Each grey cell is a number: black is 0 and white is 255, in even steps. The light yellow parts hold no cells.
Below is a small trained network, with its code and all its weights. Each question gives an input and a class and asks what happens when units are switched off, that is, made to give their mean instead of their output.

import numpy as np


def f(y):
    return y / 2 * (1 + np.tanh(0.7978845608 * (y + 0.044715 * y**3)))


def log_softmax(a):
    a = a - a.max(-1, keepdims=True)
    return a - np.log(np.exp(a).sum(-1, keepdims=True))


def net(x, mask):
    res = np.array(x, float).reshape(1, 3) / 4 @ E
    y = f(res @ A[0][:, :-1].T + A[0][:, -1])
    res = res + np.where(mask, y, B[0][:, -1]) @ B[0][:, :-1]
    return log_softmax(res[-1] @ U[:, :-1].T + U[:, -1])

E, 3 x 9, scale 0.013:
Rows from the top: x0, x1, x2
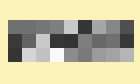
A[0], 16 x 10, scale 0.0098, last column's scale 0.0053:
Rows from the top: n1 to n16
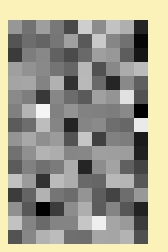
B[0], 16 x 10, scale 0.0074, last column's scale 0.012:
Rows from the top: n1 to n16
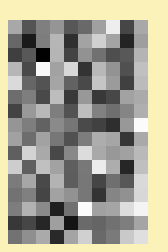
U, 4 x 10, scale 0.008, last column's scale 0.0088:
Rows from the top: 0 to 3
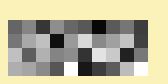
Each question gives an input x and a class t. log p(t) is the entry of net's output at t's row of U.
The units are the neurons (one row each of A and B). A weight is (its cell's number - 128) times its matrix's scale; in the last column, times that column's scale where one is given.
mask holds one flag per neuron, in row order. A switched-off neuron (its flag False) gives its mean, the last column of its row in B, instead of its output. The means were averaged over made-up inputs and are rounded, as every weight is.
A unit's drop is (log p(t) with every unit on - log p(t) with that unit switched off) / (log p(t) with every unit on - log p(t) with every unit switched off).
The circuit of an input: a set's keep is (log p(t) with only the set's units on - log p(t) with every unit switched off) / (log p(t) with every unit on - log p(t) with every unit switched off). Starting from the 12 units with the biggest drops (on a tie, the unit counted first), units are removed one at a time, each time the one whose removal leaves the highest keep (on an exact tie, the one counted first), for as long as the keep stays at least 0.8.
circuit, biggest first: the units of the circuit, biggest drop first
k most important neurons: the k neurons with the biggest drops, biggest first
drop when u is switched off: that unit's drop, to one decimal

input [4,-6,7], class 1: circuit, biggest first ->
n10
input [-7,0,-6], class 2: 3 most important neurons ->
n4, n5, n16
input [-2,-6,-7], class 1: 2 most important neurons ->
n14, n8
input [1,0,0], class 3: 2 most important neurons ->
n14, n11
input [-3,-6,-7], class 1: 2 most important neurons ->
n14, n8
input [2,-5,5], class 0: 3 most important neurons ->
n12, n14, n6
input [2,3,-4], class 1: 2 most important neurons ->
n14, n12
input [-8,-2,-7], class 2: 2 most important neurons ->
n4, n5
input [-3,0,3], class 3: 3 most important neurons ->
n14, n11, n2
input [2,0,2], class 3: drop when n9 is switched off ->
0.2
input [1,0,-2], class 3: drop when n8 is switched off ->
-0.2
